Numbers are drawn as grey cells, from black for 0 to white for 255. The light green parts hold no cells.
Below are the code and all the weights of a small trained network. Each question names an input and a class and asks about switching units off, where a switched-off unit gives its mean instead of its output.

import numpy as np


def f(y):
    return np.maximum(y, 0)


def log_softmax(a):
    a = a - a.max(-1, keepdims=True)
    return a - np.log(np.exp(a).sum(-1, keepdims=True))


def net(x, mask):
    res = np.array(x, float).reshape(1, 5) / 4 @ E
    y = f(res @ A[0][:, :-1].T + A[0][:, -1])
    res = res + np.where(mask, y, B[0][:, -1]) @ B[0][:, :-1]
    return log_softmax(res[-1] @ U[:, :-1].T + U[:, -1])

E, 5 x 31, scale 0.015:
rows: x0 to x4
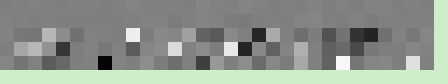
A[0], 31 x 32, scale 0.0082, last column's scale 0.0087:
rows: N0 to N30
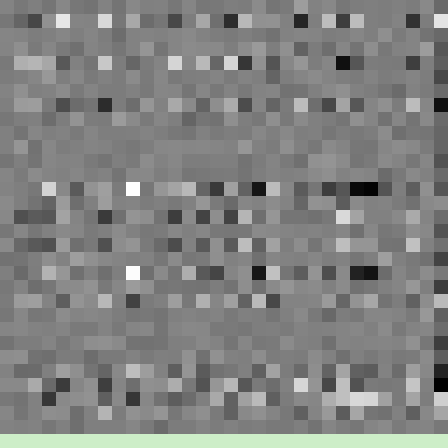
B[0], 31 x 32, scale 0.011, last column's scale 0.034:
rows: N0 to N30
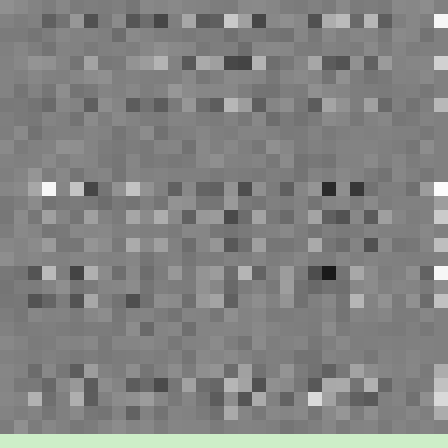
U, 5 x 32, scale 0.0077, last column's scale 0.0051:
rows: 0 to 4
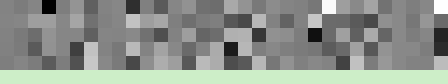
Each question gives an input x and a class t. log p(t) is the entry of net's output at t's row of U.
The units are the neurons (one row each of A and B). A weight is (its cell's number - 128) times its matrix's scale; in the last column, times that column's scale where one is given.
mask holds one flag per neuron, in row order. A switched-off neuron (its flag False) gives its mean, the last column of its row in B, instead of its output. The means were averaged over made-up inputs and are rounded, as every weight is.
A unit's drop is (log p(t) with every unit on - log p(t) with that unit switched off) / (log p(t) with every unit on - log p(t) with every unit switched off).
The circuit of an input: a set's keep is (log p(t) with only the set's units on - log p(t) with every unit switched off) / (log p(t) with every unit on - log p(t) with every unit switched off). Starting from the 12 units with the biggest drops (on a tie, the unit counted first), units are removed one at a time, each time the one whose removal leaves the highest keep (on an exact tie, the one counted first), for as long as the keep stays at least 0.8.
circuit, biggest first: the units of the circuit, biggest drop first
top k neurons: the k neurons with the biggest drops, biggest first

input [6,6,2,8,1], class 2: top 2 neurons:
[N27, N7]
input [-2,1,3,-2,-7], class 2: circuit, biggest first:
[N1]
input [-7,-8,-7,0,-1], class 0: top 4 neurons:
[N13, N19, N15, N4]
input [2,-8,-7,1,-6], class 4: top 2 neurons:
[N4, N21]
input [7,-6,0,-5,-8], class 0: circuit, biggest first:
[N19, N13]
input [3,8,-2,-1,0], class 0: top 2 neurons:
[N13, N4]
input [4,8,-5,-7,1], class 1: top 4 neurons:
[N15, N17, N28, N27]
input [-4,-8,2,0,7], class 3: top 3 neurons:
[N1, N15, N17]
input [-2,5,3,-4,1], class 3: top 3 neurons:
[N27, N15, N7]
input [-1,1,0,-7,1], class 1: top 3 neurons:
[N15, N17, N19]
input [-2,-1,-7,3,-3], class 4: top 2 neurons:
[N13, N21]
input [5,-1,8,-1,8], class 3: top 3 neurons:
[N19, N15, N1]
